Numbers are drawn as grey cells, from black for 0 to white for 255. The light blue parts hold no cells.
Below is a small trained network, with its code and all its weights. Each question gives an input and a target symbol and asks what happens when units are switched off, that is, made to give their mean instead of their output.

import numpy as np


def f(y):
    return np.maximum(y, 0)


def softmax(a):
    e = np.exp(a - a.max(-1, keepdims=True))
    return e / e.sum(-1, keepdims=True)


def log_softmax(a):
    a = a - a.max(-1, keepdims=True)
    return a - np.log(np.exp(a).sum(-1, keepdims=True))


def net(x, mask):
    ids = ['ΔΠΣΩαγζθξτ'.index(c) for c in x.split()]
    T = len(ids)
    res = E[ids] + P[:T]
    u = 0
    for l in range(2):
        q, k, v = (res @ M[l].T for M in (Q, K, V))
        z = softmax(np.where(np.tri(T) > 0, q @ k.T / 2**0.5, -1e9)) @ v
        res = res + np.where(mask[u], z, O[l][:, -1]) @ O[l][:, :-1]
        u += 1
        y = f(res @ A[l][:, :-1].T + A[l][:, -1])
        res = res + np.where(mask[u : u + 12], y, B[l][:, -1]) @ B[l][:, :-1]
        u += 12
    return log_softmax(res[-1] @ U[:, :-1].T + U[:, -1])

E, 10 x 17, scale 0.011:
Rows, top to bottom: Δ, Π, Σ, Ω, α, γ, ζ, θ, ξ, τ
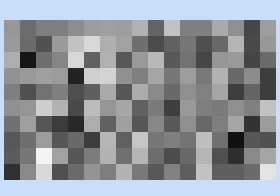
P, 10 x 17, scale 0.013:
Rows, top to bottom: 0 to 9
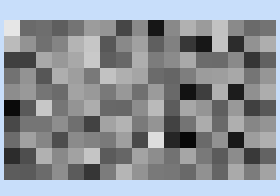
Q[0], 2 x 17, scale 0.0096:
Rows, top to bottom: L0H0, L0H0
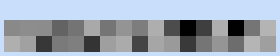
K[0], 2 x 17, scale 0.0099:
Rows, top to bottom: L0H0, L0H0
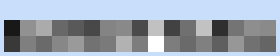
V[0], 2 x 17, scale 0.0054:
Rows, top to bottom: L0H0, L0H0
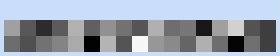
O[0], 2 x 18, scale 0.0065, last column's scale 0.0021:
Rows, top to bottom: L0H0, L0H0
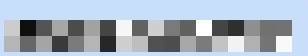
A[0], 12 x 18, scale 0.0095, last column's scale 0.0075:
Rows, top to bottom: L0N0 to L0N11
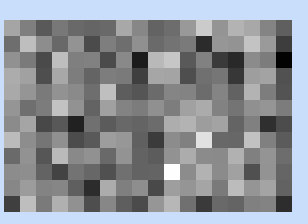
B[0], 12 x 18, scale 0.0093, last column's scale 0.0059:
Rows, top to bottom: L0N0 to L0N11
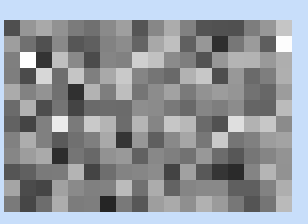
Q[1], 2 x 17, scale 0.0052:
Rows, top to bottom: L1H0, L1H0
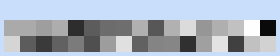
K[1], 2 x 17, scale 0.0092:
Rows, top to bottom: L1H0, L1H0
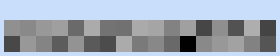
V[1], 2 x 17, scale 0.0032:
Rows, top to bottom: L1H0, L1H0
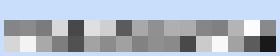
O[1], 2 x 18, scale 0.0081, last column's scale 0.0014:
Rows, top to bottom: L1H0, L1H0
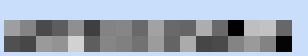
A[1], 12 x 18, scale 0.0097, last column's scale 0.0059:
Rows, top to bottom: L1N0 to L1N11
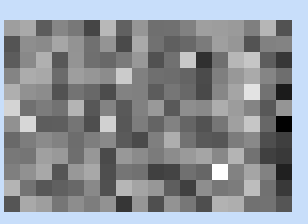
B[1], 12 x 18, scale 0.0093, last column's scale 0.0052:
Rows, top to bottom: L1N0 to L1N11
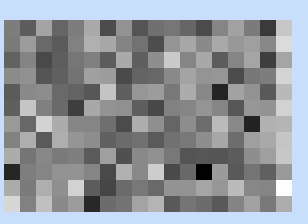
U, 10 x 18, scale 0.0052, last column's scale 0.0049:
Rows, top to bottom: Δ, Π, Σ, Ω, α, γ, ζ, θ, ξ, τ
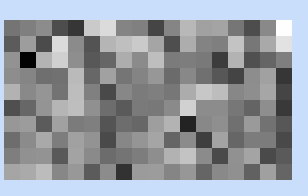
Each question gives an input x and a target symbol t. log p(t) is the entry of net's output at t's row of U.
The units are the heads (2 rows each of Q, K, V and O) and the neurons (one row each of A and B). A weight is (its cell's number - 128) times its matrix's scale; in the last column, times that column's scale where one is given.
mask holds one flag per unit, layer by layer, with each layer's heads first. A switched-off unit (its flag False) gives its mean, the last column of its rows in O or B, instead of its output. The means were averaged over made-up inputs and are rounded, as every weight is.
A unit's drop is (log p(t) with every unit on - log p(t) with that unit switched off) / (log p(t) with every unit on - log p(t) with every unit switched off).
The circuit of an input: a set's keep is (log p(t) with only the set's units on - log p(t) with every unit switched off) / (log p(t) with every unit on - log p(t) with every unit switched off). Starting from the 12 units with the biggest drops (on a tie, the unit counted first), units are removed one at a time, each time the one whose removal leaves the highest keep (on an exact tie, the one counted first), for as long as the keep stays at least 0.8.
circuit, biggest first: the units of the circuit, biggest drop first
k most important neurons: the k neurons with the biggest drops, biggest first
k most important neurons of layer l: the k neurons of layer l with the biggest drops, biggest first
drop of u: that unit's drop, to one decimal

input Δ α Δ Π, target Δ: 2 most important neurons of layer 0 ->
(L0N1, L0N8)
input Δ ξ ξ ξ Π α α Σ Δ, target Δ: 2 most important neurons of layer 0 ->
(L0N9, L0N6)
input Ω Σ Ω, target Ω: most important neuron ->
(L0N6)
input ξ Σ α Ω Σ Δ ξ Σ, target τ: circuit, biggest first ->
(L0H0, L1N6, L0N11)
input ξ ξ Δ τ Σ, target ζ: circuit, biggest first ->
(L0H0, L0N1, L0N11, L1N7)
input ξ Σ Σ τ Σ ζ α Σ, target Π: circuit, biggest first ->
(L0N2, L0H0)
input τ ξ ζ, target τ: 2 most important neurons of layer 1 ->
(L1N11, L1N8)
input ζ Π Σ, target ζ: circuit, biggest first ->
(L0H0, L1H0, L0N6, L0N9)
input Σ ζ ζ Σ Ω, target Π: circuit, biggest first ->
(L0N2, L0H0)
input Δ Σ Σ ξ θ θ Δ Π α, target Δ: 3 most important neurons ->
(L0N9, L0N6, L0N1)
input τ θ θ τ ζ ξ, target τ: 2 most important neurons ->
(L1N11, L0N9)
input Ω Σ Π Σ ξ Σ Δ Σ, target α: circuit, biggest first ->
(L0H0, L1N10)
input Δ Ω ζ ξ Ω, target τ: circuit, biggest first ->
(L0H0, L0N1, L1N6)
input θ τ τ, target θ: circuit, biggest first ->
(L1N9, L0H0, L0N1)
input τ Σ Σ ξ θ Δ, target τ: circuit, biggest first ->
(L1N11, L0H0)
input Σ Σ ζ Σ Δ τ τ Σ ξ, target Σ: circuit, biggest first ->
(L0H0)
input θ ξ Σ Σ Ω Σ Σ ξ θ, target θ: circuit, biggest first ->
(L0H0, L1N9, L0N1)
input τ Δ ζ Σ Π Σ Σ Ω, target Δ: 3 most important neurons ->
(L0N3, L1N3, L0N1)
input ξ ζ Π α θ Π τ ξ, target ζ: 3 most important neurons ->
(L0N1, L0N11, L1N7)
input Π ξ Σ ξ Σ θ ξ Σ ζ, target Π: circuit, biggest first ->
(L0H0, L0N2)
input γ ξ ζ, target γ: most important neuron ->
(L0N11)
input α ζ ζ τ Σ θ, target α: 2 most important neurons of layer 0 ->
(L0N6, L0N0)
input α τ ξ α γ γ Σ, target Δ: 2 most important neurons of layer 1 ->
(L1N5, L1N1)
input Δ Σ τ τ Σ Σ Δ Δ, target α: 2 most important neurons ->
(L1N10, L1N3)
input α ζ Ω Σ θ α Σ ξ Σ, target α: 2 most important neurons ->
(L0N6, L1N10)
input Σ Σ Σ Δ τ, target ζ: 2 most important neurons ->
(L0N1, L0N11)
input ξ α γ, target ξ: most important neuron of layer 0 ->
(L0N10)
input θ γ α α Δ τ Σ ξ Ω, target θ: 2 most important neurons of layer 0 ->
(L0N1, L0N6)
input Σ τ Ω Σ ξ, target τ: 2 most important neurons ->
(L0N1, L1N6)
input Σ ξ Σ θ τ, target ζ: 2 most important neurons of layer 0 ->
(L0N1, L0N11)
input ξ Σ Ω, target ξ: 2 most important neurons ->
(L1N2, L1N11)
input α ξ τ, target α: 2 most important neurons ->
(L0N6, L1N10)
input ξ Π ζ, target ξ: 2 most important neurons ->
(L1N2, L0N10)
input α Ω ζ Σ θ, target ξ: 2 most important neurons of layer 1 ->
(L1N4, L1N2)
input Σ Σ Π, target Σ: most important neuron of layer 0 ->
(L0N7)
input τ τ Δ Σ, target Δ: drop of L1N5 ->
0.2
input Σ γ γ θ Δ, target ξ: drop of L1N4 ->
0.3
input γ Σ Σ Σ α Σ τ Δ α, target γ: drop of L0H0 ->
0.9
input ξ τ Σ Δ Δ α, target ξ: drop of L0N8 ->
0.0
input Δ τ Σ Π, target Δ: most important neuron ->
(L0N1)
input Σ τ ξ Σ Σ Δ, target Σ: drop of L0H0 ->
1.0
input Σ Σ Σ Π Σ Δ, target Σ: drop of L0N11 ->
0.0
